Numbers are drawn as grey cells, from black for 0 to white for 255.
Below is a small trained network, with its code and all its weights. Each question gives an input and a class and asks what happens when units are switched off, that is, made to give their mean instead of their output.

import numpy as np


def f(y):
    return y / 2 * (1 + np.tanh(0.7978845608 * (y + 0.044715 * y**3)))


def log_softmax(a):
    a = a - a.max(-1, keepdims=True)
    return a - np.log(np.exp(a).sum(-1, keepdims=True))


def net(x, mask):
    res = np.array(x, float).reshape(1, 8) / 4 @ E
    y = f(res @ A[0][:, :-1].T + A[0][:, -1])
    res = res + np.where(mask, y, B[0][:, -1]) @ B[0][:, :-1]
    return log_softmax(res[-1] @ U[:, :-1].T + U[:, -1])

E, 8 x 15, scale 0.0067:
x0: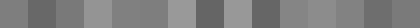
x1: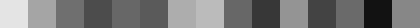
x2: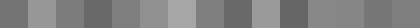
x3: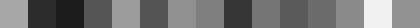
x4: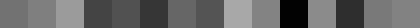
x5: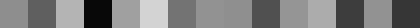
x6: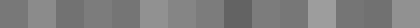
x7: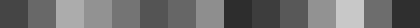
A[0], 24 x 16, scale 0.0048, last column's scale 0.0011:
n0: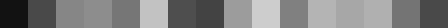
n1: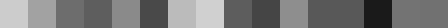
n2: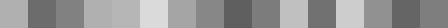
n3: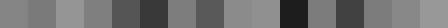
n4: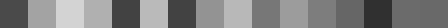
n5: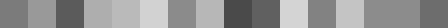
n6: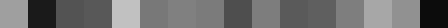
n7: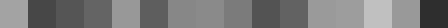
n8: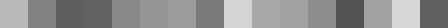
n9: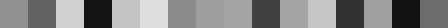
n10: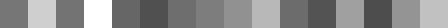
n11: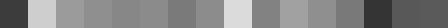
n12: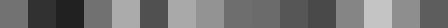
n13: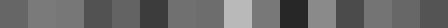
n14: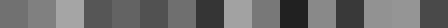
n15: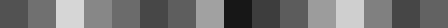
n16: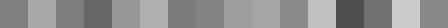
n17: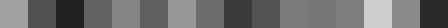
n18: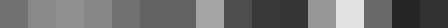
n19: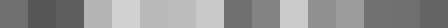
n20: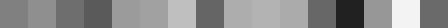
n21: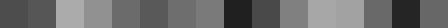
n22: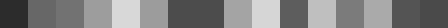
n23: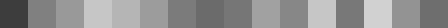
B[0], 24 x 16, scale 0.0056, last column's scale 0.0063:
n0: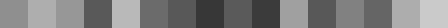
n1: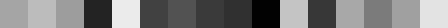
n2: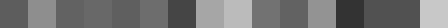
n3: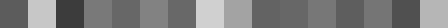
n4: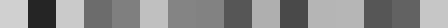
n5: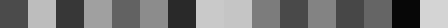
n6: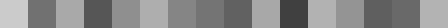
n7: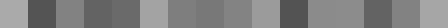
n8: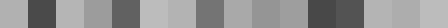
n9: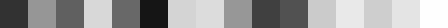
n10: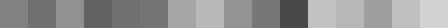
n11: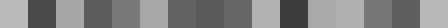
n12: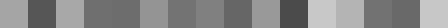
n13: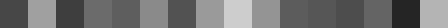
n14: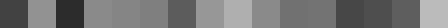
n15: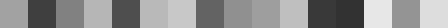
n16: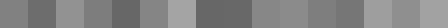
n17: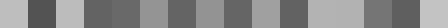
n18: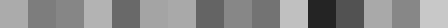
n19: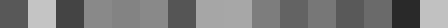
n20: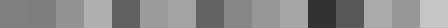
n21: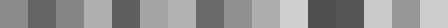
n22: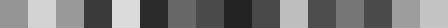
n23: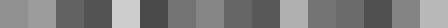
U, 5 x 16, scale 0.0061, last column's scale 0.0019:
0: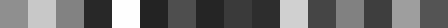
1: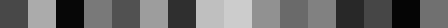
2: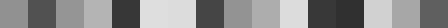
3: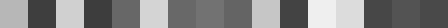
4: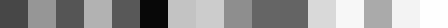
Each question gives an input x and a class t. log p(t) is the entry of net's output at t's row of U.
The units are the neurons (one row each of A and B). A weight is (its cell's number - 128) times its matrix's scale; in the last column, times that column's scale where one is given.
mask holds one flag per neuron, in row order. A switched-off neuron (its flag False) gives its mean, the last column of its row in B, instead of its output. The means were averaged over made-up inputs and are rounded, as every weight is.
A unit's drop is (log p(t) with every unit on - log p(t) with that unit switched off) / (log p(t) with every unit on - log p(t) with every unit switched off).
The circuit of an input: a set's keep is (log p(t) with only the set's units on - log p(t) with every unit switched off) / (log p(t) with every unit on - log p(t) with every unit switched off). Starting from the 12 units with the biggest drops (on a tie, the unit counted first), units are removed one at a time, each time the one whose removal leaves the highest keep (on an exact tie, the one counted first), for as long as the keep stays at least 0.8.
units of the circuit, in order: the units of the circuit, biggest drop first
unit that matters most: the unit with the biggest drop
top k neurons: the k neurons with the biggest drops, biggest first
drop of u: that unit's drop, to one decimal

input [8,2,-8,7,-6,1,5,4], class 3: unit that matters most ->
n17
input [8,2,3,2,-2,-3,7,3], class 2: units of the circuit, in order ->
(n9, n22)
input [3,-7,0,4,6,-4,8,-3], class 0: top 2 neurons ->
(n22, n0)
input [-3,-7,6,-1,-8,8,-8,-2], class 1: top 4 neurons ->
(n5, n2, n19, n1)
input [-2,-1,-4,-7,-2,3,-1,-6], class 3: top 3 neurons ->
(n4, n11, n15)
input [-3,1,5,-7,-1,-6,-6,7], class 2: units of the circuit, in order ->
(n15, n18)
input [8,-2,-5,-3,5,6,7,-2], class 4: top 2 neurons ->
(n9, n5)
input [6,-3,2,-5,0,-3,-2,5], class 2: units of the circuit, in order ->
(n15, n21)
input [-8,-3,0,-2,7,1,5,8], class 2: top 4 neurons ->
(n15, n21, n18, n5)
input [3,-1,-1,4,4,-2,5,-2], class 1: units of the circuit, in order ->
(n9, n3)
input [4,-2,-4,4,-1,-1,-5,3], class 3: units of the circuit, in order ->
(n9, n12, n17)
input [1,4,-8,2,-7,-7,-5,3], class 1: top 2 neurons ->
(n5, n9)
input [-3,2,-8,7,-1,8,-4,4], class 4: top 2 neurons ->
(n9, n4)
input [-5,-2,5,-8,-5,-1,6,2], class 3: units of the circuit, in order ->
(n4)
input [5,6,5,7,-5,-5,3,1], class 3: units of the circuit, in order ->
(n17, n12, n9)
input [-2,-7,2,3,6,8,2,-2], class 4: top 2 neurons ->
(n9, n1)
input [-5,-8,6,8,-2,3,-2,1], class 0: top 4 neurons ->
(n22, n0, n23, n4)
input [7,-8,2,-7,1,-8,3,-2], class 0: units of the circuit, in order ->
(n22, n0)
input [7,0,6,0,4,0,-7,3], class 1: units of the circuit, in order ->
(n13, n3)
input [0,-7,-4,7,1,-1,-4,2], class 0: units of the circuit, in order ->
(n22)
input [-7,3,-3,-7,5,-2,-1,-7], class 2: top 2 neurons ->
(n20, n8)
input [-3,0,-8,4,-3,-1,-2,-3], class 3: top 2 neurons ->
(n9, n15)
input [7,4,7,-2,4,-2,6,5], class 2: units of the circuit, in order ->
(n15, n18, n21)
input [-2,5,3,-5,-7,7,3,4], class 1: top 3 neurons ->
(n5, n19, n2)
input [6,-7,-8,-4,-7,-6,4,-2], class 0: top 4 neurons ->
(n0, n22, n23, n9)
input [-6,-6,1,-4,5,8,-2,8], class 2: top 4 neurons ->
(n15, n21, n18, n1)
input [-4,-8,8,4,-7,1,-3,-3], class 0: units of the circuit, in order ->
(n22)
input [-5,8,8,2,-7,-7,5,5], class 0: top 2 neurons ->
(n1, n9)
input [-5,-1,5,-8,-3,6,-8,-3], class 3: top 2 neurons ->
(n4, n11)
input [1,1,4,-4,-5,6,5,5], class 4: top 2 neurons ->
(n9, n13)
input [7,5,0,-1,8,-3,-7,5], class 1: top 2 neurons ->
(n13, n3)
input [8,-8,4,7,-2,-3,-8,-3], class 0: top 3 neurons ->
(n22, n0, n23)
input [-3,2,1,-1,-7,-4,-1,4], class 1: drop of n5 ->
0.2
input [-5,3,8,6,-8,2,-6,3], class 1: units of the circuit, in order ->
(n5)
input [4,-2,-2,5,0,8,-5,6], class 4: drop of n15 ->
-0.1
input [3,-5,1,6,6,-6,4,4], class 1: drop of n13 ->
0.4
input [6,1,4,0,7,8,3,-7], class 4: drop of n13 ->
-0.2
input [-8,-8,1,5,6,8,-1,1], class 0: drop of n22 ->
1.0
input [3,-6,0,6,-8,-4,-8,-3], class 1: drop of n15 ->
0.0
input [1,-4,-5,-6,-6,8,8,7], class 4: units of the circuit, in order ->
(n9)
